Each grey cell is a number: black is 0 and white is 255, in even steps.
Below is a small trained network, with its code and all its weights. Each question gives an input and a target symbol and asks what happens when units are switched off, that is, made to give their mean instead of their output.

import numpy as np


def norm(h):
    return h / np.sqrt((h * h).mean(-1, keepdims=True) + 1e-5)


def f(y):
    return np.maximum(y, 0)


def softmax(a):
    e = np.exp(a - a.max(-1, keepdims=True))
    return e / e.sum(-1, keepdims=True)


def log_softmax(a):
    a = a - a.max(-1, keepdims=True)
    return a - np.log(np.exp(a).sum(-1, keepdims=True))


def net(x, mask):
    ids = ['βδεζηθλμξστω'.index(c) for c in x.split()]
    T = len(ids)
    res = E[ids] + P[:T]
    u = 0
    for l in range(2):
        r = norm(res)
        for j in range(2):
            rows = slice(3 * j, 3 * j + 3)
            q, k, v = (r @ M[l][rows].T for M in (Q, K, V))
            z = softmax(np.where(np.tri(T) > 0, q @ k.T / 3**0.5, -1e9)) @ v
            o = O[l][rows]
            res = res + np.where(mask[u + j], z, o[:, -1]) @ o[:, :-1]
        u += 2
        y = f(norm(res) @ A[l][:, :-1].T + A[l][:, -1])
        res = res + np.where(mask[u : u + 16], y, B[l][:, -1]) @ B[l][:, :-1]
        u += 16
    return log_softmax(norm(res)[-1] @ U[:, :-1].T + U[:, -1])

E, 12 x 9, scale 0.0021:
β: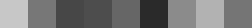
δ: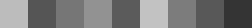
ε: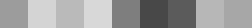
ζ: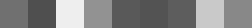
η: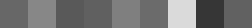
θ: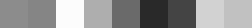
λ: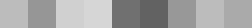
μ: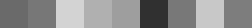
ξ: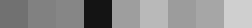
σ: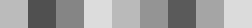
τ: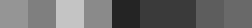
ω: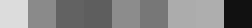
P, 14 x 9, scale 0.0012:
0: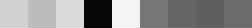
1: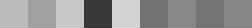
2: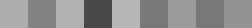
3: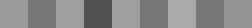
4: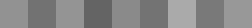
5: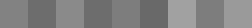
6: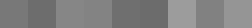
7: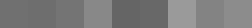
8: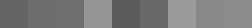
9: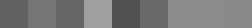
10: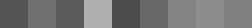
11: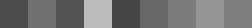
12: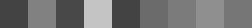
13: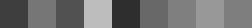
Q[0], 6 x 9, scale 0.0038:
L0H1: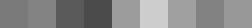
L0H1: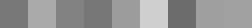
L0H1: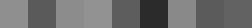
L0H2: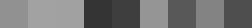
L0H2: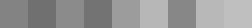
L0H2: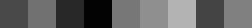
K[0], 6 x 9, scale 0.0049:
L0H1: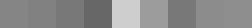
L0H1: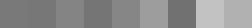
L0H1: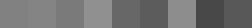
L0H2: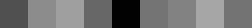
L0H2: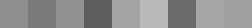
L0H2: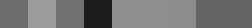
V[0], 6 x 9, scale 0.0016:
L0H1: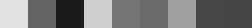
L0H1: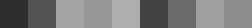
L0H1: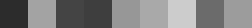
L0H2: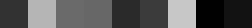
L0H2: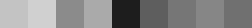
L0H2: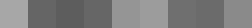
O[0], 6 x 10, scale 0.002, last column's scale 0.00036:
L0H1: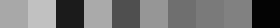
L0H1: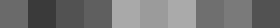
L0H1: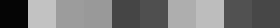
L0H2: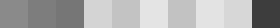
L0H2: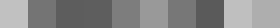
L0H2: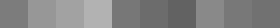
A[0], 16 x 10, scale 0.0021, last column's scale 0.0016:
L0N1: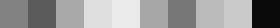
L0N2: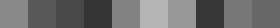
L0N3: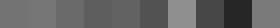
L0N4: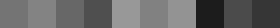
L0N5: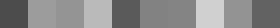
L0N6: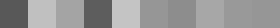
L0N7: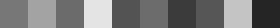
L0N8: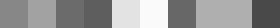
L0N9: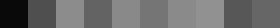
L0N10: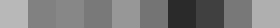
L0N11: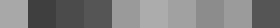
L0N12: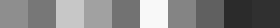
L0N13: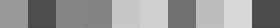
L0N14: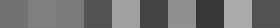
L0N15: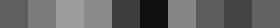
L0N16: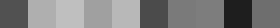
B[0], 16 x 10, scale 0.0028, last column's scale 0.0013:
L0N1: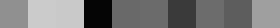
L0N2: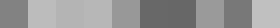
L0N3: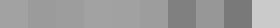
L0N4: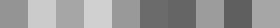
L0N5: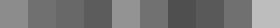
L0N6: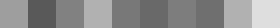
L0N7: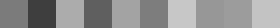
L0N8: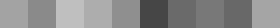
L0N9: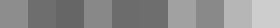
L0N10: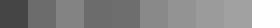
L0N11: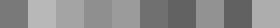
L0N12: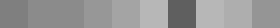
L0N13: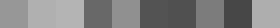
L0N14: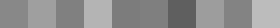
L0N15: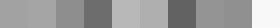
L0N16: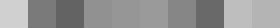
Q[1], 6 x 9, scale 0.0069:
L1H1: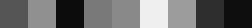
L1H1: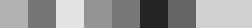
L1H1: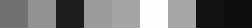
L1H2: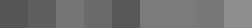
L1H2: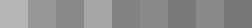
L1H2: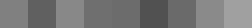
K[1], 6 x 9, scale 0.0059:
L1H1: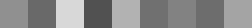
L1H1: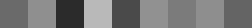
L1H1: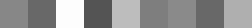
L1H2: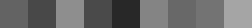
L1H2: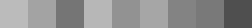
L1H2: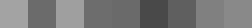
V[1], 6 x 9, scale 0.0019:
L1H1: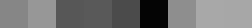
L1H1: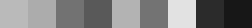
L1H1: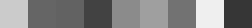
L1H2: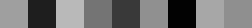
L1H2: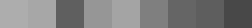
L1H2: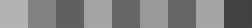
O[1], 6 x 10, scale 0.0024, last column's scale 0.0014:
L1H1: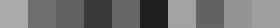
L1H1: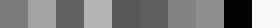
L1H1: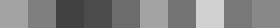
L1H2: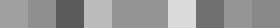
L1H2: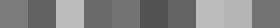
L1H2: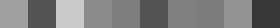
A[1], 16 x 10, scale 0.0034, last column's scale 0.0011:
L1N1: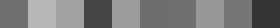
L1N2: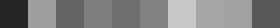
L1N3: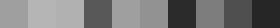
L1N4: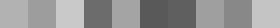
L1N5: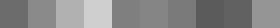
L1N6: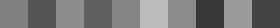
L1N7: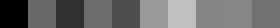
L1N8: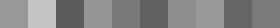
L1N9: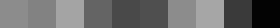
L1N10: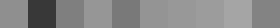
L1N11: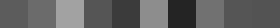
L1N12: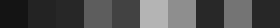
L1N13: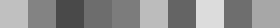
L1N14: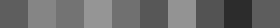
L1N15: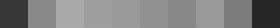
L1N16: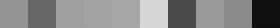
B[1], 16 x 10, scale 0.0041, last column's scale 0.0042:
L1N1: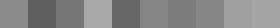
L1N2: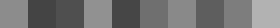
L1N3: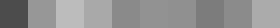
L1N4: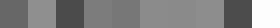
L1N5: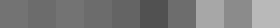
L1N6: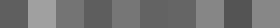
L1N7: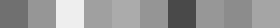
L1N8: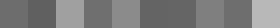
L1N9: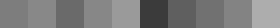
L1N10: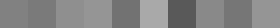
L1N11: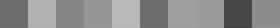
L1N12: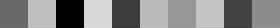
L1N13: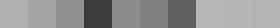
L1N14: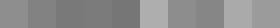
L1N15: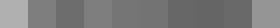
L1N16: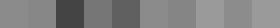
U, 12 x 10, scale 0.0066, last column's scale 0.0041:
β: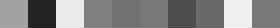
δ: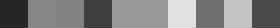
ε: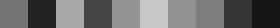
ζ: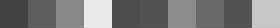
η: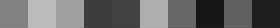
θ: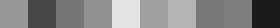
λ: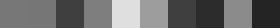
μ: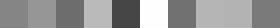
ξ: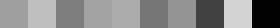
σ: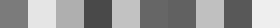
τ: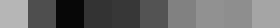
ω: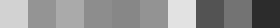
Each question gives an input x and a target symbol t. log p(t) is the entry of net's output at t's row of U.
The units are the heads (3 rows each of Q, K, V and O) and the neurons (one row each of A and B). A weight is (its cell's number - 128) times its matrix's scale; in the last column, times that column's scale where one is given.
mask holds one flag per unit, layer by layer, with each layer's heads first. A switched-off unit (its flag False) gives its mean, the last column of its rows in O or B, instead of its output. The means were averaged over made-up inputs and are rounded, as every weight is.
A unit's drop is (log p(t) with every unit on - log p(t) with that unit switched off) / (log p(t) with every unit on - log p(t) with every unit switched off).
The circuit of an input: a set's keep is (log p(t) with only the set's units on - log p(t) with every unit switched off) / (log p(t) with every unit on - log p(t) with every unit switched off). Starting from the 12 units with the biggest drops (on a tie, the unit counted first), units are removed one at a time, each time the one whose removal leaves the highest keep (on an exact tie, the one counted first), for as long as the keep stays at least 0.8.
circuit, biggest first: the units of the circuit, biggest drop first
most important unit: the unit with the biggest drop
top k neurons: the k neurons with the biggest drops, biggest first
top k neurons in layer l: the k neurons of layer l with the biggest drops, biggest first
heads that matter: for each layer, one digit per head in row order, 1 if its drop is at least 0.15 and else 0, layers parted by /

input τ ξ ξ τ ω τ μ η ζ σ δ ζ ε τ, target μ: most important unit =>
L1H1
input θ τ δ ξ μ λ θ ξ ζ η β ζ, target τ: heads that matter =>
00 / 11
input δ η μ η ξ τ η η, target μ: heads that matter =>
11 / 00
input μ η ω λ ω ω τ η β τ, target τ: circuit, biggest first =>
(L1H1; L1N7)
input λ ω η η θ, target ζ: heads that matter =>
01 / 10
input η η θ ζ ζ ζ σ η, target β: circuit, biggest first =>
(L1N4; L1N7)
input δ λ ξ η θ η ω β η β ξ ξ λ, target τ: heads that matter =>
00 / 10
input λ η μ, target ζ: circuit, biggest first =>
(L1H1; L1N13)
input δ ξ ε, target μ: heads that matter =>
01 / 10
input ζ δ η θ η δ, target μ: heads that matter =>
01 / 10
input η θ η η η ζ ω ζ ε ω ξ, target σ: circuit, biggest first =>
(L0N13; L0N8)
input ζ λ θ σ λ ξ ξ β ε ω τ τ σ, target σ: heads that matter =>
00 / 10
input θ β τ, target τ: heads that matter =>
11 / 11
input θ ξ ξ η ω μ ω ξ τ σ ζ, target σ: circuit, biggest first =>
(L1H1; L1N2; L1N11)
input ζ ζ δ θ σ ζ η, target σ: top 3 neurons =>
(L0N4; L1N2; L0N2)
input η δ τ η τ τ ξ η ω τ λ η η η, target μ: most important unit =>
L0H2
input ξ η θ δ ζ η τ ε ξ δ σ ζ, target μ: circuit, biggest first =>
(L1H1; L0N12; L1N16)
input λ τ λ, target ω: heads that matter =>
01 / 01
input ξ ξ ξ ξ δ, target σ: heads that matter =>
01 / 00
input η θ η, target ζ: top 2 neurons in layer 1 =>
(L1N13; L1N16)
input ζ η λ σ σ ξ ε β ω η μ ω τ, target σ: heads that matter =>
00 / 10
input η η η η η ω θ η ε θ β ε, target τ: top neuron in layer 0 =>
(L0N7)
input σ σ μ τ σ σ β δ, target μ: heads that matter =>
00 / 11
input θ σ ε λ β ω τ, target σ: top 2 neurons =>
(L0N15; L1N11)
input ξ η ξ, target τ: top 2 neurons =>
(L0N6; L0N9)
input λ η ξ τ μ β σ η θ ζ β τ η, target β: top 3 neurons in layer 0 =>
(L0N2; L0N4; L0N3)
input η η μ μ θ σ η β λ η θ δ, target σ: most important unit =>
L1H2
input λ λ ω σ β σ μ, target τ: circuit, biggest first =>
(L1H1; L1N7)
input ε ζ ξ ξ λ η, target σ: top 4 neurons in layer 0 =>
(L0N4; L0N3; L0N10; L0N15)
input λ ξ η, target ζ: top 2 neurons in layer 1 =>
(L1N13; L1N1)
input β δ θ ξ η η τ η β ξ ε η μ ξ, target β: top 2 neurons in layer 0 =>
(L0N8; L0N13)
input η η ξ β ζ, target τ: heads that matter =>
00 / 10
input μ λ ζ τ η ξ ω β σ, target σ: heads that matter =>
00 / 00
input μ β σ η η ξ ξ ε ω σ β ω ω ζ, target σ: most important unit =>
L1N11
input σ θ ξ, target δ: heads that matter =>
01 / 11
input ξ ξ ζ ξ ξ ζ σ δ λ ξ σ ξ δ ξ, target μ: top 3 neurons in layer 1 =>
(L1N12; L1N7; L1N2)
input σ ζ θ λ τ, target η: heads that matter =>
11 / 11
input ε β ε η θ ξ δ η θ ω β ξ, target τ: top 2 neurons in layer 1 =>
(L1N7; L1N3)
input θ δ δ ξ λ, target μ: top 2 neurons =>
(L0N12; L0N10)
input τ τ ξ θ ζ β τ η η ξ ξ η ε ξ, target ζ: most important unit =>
L1N2
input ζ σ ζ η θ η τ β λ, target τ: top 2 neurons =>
(L1N7; L1N3)
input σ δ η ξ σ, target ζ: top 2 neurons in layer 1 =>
(L1N13; L1N16)
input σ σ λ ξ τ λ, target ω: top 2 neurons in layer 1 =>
(L1N5; L1N13)
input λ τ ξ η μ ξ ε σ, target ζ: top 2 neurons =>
(L1N13; L1N3)
